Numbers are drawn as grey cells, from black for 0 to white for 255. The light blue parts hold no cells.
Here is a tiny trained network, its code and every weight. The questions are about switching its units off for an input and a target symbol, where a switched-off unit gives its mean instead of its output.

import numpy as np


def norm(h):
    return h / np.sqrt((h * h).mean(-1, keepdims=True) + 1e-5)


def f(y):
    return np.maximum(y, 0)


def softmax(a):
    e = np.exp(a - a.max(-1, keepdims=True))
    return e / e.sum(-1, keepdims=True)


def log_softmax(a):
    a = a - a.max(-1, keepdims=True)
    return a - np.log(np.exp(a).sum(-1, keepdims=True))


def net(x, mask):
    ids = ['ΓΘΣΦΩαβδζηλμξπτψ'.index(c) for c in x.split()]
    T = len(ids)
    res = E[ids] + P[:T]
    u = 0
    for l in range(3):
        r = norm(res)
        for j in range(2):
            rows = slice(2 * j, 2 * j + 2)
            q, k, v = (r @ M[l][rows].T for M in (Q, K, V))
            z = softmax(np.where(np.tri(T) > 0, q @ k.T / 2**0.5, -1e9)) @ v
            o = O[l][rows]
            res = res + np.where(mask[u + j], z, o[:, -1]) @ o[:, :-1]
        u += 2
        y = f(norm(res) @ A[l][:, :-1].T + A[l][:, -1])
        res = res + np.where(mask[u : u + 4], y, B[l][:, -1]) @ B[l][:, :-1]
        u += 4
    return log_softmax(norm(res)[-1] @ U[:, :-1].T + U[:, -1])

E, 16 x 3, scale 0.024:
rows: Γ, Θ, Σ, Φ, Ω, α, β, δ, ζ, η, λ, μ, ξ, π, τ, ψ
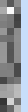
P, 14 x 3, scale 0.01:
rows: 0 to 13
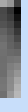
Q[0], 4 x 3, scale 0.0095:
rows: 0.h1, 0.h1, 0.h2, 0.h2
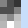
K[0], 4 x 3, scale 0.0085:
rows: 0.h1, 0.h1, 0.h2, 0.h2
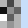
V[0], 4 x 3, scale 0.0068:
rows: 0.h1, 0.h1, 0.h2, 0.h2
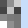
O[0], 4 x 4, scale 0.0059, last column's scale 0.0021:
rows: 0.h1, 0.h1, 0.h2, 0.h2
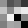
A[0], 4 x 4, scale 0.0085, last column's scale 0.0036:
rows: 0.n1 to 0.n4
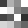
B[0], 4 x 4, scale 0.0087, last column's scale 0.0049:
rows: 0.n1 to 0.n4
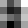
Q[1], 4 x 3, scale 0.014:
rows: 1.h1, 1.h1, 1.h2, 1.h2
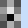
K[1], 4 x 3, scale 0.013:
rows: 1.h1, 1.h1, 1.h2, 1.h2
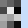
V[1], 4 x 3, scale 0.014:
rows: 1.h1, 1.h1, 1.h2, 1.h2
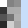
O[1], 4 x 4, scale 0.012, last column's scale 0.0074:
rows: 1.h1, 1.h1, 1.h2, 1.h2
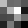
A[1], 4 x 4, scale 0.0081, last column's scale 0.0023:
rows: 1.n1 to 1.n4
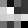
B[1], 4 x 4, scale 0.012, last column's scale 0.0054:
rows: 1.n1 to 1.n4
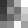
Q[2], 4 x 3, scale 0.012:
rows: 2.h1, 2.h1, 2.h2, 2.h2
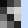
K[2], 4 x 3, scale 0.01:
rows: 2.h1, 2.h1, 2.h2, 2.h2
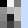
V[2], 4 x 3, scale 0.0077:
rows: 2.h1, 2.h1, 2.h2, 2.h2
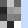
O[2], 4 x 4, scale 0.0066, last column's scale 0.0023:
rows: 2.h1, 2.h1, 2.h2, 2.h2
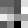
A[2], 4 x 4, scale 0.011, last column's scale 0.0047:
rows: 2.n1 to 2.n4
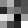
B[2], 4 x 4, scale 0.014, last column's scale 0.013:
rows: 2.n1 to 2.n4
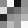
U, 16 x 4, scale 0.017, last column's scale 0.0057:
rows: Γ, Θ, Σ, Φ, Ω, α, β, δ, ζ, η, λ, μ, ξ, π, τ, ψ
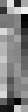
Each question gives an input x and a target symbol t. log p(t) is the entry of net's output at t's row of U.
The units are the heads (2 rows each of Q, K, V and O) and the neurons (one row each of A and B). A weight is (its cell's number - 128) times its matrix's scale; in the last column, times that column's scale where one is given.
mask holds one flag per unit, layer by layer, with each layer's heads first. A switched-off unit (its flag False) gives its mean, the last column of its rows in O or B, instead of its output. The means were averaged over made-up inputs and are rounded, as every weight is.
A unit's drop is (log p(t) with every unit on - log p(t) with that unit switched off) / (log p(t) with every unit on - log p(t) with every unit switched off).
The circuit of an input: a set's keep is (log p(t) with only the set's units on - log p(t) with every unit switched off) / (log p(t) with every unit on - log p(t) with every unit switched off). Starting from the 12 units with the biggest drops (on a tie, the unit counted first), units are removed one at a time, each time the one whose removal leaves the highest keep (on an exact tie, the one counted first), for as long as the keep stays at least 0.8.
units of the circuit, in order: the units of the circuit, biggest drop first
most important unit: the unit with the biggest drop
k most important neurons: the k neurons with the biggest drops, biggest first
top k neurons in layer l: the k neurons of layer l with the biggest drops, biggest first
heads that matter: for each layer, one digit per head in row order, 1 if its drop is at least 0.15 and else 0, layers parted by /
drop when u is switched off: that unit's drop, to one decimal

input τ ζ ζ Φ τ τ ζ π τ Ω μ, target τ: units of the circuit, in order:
1.h1
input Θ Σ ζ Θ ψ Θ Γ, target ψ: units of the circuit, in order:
0.n2, 1.h2
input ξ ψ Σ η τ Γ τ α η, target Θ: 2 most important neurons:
2.n3, 0.n2
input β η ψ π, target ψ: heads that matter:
00 / 00 / 00
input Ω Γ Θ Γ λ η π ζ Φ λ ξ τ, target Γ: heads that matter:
00 / 10 / 10
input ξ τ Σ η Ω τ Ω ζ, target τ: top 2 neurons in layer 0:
0.n2, 0.n4
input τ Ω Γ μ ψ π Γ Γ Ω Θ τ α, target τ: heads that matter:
00 / 01 / 00
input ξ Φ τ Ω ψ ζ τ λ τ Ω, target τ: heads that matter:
00 / 01 / 00
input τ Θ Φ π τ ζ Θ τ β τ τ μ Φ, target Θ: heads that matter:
00 / 00 / 01
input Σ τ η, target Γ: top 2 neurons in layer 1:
1.n2, 1.n4
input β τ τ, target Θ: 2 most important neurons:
0.n2, 0.n4
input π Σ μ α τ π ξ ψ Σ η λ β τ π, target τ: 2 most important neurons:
0.n4, 0.n2
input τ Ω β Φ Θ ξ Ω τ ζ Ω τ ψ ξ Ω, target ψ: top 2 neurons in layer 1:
1.n1, 1.n4
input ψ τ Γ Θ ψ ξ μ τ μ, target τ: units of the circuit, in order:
2.n3
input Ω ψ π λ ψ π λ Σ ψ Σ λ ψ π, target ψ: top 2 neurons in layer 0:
0.n4, 0.n2
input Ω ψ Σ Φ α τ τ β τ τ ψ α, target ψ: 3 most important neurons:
1.n1, 1.n4, 2.n1
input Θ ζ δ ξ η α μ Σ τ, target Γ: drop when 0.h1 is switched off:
0.0
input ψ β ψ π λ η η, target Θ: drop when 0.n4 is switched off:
0.1
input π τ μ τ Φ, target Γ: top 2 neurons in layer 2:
2.n4, 2.n1
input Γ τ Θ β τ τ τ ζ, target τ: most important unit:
1.h2
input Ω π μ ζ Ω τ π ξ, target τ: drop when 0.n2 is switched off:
0.7
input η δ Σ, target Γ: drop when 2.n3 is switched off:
-0.1
